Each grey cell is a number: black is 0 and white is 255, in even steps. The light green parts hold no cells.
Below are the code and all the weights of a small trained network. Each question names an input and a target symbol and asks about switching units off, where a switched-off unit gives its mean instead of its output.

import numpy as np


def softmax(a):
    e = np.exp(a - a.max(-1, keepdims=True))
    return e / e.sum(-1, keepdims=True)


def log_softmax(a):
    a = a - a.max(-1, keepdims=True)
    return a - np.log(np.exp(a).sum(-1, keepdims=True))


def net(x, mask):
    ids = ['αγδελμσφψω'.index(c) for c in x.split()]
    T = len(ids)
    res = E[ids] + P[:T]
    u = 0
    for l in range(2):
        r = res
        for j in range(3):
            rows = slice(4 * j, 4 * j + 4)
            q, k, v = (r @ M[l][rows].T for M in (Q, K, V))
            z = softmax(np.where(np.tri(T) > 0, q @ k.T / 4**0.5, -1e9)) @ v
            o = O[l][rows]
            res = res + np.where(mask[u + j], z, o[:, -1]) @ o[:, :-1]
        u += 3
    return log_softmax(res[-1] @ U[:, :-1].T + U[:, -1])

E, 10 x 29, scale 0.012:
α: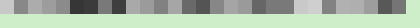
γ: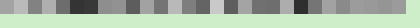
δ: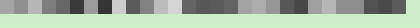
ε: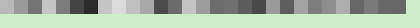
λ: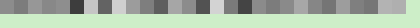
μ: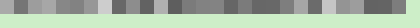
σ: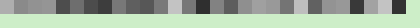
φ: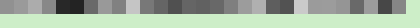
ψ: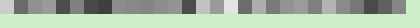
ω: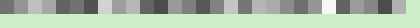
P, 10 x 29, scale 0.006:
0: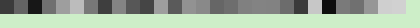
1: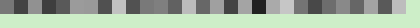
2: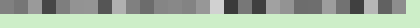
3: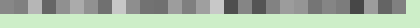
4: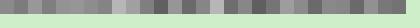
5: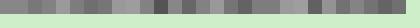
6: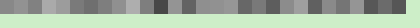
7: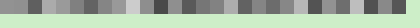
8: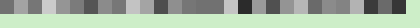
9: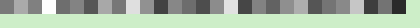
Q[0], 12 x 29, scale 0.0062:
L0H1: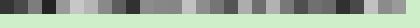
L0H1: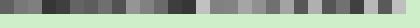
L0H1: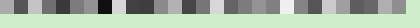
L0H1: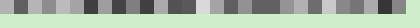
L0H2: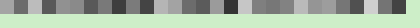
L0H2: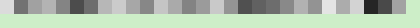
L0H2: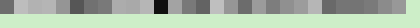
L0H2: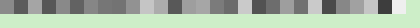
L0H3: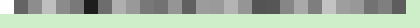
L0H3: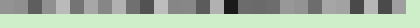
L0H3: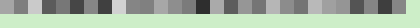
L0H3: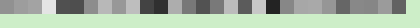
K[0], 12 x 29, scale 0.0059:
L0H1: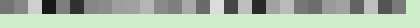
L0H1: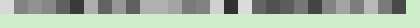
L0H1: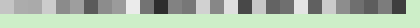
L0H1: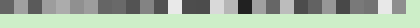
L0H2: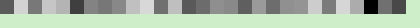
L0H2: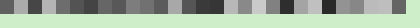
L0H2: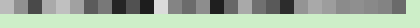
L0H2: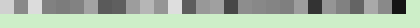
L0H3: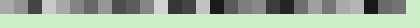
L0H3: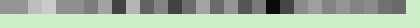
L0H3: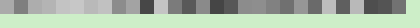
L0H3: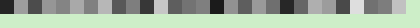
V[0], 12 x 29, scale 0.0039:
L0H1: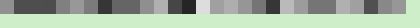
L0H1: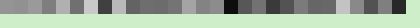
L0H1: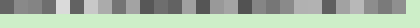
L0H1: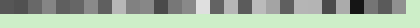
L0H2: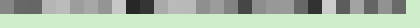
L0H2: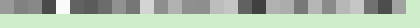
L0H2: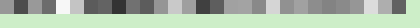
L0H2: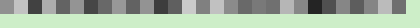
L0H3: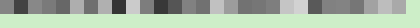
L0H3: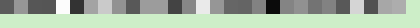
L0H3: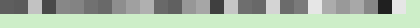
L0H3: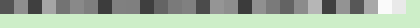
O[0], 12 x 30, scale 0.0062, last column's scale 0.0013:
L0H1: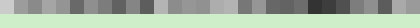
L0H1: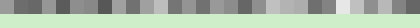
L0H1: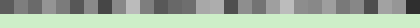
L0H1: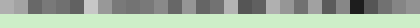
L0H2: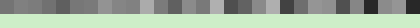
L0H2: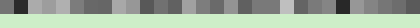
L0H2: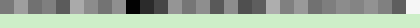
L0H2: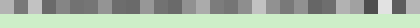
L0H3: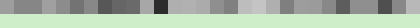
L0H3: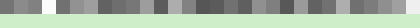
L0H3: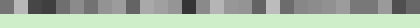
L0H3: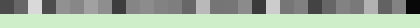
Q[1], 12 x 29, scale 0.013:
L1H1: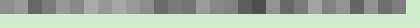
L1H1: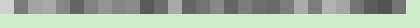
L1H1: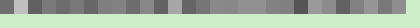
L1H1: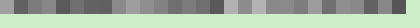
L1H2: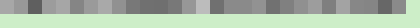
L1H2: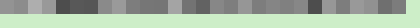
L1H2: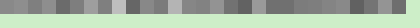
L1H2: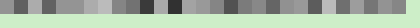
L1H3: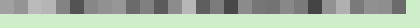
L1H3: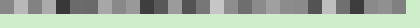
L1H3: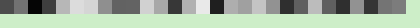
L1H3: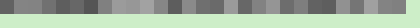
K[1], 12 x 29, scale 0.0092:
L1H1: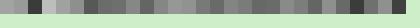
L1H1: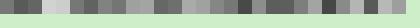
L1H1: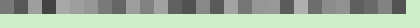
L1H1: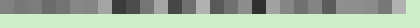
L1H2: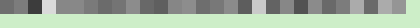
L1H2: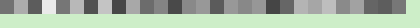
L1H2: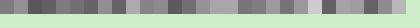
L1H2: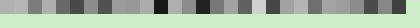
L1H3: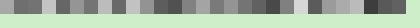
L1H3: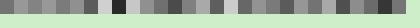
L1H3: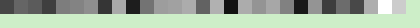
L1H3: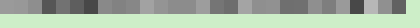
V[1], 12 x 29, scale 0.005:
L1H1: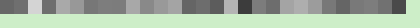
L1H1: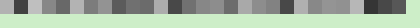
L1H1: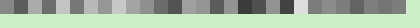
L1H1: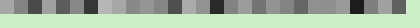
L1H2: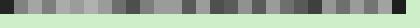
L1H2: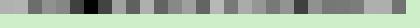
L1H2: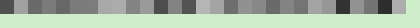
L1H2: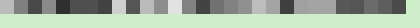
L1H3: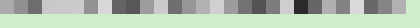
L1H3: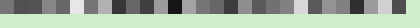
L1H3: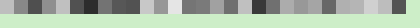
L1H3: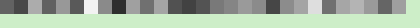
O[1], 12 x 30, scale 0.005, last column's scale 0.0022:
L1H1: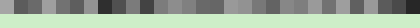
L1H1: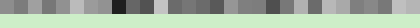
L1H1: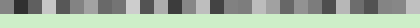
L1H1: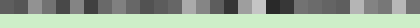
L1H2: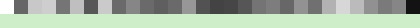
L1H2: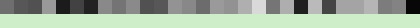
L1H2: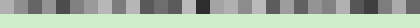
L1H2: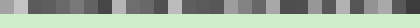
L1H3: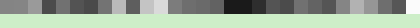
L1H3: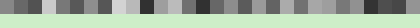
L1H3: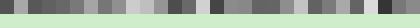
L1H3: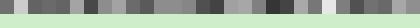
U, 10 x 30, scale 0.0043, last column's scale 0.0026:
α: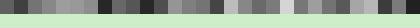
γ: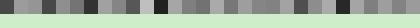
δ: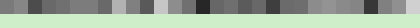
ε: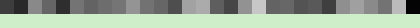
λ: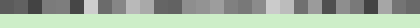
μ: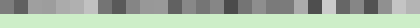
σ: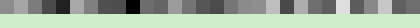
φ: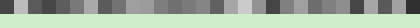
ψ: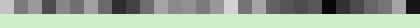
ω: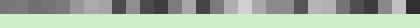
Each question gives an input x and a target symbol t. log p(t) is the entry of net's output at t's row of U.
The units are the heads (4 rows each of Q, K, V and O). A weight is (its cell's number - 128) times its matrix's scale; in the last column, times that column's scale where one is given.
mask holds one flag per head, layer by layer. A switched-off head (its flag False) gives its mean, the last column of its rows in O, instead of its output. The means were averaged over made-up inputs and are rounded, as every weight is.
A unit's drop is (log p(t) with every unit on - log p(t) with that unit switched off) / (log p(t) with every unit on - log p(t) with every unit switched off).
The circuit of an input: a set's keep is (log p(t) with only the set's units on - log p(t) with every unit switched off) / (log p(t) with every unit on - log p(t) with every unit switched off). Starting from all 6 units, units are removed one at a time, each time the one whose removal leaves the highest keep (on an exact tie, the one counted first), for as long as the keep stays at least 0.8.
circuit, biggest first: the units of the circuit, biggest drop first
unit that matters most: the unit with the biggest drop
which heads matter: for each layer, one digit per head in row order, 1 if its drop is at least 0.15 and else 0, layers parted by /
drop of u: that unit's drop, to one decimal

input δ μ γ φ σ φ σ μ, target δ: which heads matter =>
001 / 001
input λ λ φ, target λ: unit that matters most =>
L1H1
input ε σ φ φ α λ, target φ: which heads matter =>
000 / 001
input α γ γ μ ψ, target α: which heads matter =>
010 / 100
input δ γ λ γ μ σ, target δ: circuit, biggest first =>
L1H3, L0H3
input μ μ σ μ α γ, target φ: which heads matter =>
000 / 001
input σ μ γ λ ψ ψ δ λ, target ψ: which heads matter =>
100 / 001
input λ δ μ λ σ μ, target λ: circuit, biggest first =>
L1H1, L0H1
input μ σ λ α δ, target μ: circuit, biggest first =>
L1H2, L0H3
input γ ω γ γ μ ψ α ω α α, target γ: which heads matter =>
000 / 100
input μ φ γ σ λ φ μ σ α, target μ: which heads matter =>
001 / 110
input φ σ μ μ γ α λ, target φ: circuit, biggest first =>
L1H3, L0H2
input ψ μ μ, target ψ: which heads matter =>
100 / 000
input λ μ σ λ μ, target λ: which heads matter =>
100 / 110
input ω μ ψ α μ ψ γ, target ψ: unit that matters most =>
L0H1
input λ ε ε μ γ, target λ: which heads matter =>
101 / 100
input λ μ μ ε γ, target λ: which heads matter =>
001 / 101
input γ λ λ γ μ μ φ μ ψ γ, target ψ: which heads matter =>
100 / 001
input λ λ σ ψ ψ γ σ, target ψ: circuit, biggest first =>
L0H1, L1H3
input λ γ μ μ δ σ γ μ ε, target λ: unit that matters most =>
L1H3
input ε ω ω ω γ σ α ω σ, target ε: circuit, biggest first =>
L1H1, L0H2
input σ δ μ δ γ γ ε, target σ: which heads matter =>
110 / 010
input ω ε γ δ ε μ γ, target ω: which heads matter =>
101 / 010
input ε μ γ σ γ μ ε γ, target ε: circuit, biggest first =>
L1H1, L0H3, L0H2, L1H3
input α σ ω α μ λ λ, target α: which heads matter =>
010 / 000
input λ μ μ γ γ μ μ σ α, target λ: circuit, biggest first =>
L1H1, L0H3
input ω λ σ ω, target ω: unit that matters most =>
L1H2
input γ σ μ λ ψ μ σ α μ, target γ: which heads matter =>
010 / 110
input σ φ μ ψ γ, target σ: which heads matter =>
010 / 010
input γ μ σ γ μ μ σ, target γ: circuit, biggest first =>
L1H1, L0H3
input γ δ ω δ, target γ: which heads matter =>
000 / 101
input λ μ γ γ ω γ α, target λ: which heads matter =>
101 / 100
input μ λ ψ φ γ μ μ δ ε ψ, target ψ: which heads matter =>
100 / 001
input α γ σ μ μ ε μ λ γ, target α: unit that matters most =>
L0H2
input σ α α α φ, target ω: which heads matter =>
000 / 001
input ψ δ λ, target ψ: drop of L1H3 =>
0.2
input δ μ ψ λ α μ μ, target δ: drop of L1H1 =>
0.0
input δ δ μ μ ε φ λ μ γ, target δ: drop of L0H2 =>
0.1
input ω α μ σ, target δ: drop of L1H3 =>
0.4
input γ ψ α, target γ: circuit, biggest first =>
L1H1
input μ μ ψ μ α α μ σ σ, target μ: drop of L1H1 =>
0.2
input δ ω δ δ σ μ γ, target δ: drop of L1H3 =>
0.4
